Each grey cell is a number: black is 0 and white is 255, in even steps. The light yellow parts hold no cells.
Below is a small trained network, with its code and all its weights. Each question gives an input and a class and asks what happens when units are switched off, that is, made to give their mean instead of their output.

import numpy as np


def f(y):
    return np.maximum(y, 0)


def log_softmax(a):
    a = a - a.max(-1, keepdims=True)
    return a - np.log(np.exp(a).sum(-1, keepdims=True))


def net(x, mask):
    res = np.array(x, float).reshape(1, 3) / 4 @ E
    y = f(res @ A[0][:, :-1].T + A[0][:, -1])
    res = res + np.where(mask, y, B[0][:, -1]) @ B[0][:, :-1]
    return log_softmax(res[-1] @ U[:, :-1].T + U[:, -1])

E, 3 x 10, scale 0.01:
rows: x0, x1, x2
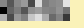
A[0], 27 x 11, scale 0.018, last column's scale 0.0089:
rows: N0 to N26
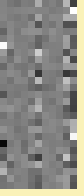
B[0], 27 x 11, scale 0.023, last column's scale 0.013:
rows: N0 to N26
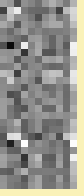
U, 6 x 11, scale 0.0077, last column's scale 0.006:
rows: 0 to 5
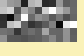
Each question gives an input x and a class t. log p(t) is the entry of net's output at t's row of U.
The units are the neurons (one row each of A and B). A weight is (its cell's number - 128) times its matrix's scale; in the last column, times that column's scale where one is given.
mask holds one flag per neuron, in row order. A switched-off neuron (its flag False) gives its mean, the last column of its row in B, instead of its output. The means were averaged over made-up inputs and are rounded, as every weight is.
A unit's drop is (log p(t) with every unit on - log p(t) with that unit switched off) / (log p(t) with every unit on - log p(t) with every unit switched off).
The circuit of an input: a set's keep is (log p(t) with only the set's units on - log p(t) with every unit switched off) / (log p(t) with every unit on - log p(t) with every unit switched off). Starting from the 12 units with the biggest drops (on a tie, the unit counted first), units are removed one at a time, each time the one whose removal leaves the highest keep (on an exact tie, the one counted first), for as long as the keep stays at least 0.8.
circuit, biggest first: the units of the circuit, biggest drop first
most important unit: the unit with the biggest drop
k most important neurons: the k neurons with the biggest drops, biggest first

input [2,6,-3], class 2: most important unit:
N20
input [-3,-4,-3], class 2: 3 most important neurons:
(N6, N7, N11)
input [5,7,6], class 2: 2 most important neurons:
(N20, N22)
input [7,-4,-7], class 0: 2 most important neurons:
(N22, N10)
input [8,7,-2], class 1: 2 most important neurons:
(N11, N6)
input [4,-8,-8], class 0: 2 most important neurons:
(N22, N20)
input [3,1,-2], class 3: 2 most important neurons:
(N10, N3)
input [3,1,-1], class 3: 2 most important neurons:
(N10, N3)
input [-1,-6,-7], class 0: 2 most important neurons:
(N22, N20)
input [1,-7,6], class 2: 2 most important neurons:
(N6, N22)
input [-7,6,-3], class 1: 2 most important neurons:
(N10, N6)
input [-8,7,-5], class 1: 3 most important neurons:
(N10, N6, N3)
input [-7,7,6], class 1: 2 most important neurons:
(N10, N6)
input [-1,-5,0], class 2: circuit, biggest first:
(N6)
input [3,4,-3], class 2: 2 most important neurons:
(N20, N19)
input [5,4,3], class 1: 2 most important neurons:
(N6, N11)
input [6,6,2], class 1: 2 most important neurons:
(N11, N6)
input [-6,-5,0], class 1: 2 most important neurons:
(N10, N20)
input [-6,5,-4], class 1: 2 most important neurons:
(N10, N6)
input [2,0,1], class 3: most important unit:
N10
